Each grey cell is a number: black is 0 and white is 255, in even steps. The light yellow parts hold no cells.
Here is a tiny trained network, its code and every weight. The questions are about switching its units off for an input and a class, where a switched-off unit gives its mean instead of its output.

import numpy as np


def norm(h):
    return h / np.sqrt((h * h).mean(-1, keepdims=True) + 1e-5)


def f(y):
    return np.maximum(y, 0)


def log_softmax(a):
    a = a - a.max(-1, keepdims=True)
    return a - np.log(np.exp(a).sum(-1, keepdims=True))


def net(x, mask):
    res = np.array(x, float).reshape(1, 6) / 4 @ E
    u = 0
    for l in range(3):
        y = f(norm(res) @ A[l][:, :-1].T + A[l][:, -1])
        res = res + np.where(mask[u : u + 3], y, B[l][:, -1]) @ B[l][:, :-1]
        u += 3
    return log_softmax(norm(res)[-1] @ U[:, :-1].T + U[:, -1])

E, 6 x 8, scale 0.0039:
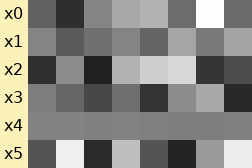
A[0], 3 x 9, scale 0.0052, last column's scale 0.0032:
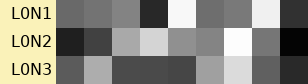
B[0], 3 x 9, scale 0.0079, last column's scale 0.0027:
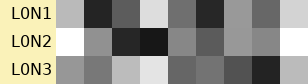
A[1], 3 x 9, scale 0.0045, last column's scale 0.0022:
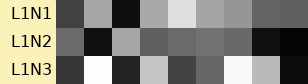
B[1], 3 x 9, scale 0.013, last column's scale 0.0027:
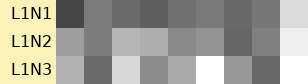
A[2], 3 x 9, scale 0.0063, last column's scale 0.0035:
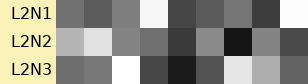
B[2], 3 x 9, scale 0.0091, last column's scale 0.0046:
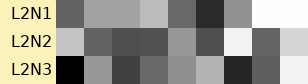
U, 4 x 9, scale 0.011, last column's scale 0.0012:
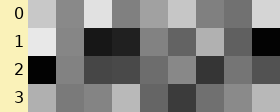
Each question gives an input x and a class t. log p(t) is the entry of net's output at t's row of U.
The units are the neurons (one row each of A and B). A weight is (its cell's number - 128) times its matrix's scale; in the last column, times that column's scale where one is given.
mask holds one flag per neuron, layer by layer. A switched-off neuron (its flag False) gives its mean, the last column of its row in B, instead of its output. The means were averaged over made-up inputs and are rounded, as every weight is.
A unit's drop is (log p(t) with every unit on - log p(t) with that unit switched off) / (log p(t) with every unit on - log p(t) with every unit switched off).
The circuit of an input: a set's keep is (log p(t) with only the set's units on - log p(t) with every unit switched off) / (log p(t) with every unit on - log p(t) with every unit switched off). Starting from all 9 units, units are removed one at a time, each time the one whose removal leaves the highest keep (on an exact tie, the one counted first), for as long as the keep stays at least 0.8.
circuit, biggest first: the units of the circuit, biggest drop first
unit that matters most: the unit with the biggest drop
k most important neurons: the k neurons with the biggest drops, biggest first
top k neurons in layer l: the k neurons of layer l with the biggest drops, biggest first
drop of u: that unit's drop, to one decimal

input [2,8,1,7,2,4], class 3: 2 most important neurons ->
[L0N3 L2N1]
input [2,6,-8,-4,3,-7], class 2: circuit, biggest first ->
[L2N3 L1N3]
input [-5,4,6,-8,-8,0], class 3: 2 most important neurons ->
[L0N1 L2N3]
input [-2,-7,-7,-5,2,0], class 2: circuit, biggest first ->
[L2N3]
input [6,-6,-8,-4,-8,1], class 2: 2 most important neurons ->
[L2N3 L2N2]
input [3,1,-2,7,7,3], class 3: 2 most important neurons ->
[L0N3 L2N1]
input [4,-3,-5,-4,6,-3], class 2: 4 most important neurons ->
[L2N3 L1N3 L2N2 L0N3]
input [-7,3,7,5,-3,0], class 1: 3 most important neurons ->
[L2N2 L2N3 L0N1]
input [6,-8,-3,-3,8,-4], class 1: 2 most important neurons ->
[L0N2 L1N3]
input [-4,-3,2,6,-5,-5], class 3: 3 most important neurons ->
[L1N3 L2N1 L0N2]
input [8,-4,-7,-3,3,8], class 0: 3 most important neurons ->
[L1N3 L2N2 L1N1]
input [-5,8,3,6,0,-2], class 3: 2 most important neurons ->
[L0N2 L2N1]
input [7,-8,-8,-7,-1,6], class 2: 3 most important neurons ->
[L2N3 L1N2 L2N2]
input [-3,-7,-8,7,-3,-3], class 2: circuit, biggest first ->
[L2N3]
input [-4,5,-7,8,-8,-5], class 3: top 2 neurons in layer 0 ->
[L0N2 L0N3]
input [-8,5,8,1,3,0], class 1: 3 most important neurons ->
[L2N2 L2N3 L2N1]
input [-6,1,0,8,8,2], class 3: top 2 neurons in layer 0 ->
[L0N3 L0N2]
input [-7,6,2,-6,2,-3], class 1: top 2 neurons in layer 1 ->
[L1N3 L1N2]
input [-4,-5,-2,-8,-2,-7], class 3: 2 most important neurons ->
[L0N1 L1N3]
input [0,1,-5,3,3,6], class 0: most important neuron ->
[L1N3]
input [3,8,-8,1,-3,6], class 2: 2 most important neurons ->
[L2N3 L1N2]
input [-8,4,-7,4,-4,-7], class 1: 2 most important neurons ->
[L2N2 L1N3]
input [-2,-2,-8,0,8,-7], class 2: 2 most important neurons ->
[L2N3 L1N3]
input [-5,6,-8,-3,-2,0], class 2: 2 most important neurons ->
[L2N3 L0N2]
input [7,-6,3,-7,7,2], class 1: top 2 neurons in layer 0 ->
[L0N2 L0N3]
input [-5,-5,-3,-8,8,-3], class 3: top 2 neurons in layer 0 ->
[L0N1 L0N2]
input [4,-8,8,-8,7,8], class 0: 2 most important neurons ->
[L1N3 L2N3]
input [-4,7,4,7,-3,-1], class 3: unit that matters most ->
L2N1
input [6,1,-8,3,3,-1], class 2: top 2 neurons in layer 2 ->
[L2N3 L2N2]
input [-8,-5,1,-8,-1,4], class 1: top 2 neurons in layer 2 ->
[L2N2 L2N1]
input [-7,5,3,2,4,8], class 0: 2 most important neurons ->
[L1N3 L0N2]
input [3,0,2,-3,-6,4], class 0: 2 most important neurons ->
[L1N3 L2N2]
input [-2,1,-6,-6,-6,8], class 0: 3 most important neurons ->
[L1N3 L1N1 L2N1]
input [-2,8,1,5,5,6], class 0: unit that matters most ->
L1N3
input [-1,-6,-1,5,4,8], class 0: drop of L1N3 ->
0.8
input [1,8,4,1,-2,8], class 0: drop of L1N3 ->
1.1
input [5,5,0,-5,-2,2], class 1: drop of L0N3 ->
0.1
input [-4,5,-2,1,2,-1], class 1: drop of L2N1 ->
0.0
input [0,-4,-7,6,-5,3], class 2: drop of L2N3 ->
0.8
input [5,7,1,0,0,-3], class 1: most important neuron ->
[L0N2]
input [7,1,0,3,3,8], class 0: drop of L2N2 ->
0.1
